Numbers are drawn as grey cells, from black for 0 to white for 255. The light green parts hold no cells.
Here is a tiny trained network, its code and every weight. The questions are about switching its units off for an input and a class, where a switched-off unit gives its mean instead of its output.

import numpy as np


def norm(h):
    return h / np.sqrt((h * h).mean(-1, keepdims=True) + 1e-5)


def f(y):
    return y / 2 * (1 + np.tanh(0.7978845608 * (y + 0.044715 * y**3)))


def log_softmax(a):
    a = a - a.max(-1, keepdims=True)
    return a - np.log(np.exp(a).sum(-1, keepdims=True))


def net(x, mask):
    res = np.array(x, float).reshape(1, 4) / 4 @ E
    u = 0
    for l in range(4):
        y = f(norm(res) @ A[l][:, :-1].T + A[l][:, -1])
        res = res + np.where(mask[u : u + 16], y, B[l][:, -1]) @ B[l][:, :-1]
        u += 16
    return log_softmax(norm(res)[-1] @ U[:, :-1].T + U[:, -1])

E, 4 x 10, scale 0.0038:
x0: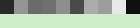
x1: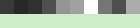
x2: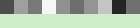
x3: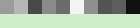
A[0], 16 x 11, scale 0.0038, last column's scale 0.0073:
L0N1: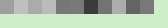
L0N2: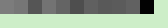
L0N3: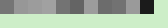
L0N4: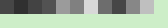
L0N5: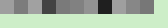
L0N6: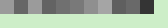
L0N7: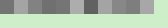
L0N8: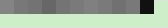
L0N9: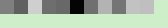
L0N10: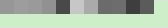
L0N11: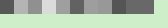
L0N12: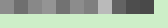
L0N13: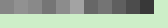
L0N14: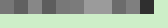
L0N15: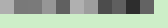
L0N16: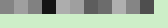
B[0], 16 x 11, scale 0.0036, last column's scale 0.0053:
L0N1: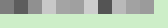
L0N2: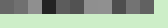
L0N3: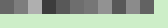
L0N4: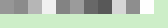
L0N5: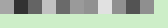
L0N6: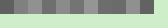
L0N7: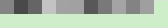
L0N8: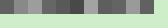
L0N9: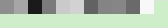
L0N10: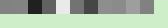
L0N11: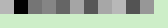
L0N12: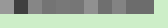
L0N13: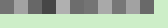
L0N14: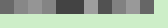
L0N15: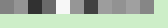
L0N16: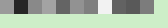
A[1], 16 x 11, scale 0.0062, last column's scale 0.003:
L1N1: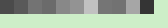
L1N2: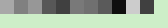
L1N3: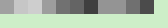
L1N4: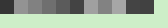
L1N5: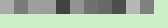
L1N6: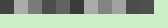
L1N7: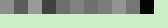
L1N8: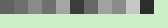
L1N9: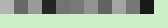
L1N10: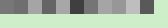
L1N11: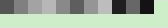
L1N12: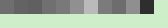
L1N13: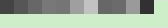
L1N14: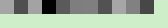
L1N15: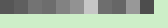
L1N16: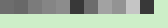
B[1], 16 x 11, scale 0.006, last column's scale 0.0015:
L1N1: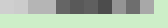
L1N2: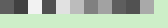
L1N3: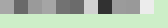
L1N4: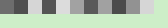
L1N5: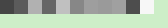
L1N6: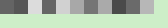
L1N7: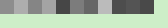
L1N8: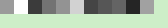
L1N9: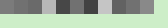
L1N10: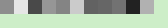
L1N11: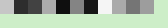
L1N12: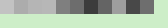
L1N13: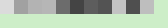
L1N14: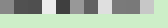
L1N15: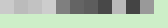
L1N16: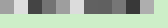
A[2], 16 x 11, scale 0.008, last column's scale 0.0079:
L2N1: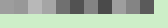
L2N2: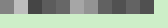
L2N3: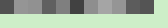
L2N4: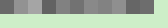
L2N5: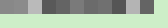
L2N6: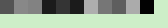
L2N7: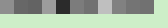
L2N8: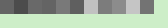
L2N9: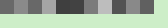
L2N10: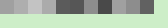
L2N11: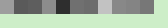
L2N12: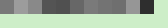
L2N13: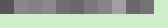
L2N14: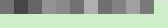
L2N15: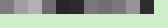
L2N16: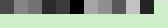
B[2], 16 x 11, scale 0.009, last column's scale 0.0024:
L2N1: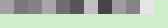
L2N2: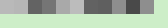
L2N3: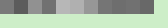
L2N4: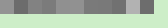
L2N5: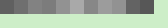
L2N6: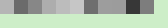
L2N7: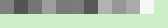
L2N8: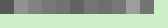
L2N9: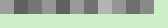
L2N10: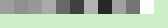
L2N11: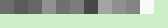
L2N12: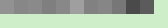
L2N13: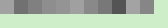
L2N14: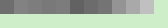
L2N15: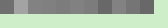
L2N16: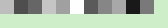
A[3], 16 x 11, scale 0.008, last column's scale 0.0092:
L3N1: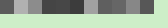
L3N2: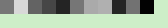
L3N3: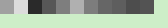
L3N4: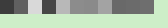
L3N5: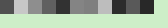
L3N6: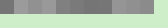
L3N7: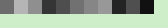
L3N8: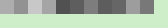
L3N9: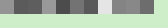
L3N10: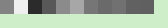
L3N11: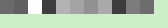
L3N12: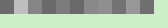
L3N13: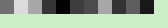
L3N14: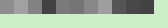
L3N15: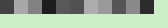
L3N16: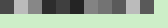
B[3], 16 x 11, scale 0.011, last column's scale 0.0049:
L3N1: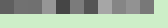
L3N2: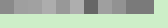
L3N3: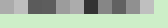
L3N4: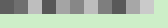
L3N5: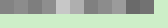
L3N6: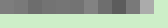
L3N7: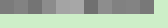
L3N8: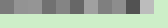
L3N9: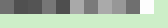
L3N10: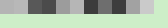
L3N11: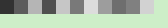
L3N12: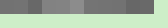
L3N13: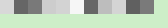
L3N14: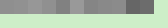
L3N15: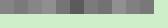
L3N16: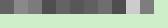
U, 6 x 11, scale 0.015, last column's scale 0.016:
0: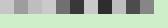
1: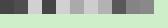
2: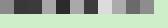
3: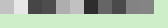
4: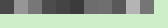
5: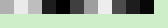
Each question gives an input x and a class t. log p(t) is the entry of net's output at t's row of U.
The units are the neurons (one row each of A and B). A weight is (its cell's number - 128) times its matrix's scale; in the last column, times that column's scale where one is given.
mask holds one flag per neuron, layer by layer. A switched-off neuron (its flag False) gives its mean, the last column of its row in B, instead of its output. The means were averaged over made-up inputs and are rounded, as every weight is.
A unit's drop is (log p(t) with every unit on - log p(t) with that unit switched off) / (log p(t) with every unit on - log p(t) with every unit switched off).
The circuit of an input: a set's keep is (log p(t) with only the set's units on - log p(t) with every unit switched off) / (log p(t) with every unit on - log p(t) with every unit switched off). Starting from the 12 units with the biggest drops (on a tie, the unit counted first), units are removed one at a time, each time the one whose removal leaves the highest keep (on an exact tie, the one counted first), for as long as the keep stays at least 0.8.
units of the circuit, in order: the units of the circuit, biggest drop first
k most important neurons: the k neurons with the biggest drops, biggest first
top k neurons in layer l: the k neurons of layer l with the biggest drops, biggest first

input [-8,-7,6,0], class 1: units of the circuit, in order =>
[L0N4 L1N2 L1N5]
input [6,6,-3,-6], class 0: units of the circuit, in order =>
[L1N1 L1N13]
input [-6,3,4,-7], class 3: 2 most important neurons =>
[L1N8 L1N16]
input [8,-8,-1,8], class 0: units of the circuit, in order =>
[L1N3]
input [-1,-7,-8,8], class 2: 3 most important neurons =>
[L0N4 L0N9 L1N14]
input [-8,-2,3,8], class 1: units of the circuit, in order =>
[L0N9 L1N2 L1N5]
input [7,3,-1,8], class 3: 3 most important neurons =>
[L1N5 L0N15 L0N10]
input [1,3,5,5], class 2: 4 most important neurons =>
[L0N9 L1N16 L1N8 L1N10]
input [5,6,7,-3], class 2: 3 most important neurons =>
[L1N11 L0N1 L1N3]
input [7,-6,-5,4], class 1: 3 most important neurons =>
[L0N4 L1N6 L1N4]
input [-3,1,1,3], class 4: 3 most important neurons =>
[L0N9 L1N8 L1N16]
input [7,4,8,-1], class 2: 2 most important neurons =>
[L1N11 L1N5]
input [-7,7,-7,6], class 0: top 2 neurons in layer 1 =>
[L1N13 L1N15]
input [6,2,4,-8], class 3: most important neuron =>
[L1N8]
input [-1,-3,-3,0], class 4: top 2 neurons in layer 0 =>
[L0N4 L0N11]
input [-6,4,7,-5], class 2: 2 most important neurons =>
[L1N11 L1N4]
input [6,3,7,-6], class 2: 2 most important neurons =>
[L1N11 L1N5]
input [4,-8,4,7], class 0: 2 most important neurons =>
[L0N9 L1N3]
